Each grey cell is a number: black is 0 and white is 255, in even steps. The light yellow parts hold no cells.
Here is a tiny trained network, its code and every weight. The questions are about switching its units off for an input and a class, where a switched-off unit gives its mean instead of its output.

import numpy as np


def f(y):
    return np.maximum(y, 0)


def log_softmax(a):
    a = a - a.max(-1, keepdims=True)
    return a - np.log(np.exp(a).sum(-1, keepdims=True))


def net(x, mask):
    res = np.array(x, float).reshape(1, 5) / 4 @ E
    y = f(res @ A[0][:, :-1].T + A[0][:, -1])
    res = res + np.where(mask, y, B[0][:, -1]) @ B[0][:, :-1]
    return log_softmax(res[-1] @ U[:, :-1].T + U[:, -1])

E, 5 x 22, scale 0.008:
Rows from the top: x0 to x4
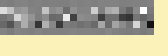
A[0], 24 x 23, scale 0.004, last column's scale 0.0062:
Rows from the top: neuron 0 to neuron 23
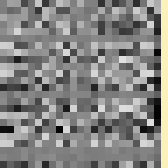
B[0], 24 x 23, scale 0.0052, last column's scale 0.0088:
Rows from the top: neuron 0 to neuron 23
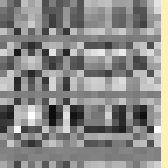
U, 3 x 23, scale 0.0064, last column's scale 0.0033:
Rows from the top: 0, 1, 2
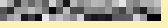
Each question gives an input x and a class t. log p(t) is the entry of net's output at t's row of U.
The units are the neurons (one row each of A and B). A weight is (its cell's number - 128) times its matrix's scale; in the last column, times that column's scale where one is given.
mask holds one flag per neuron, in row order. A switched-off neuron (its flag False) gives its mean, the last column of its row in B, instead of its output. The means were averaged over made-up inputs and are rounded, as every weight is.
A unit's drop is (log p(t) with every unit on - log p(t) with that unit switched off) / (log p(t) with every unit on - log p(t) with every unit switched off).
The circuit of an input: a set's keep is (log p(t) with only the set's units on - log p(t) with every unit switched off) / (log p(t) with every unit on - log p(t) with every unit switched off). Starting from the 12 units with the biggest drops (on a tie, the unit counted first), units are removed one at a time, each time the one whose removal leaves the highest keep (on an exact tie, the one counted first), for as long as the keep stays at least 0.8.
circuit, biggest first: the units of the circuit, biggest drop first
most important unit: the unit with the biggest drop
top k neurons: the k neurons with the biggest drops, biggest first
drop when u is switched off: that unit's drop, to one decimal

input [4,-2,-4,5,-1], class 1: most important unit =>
neuron 15
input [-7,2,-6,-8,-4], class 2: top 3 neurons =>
(neuron 6; neuron 10; neuron 20)
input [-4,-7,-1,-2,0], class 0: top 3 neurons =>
(neuron 12; neuron 23; neuron 16)
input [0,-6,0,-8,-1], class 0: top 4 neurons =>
(neuron 12; neuron 23; neuron 18; neuron 15)
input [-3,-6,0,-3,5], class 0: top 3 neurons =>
(neuron 12; neuron 23; neuron 15)
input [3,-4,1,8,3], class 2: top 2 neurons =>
(neuron 18; neuron 0)
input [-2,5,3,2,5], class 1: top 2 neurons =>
(neuron 16; neuron 12)
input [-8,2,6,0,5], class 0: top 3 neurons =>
(neuron 7; neuron 4; neuron 15)
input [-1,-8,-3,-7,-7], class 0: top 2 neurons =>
(neuron 12; neuron 23)
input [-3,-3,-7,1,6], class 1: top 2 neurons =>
(neuron 15; neuron 8)
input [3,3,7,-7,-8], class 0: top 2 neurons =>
(neuron 7; neuron 4)
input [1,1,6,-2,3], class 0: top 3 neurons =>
(neuron 7; neuron 4; neuron 15)
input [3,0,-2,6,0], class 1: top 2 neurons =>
(neuron 12; neuron 1)
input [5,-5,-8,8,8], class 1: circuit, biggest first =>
(neuron 15)
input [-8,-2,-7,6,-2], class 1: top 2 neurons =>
(neuron 15; neuron 8)
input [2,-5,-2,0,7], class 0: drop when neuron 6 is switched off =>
-0.1
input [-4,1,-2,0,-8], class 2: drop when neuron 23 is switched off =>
0.2
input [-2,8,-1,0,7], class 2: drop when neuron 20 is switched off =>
0.2
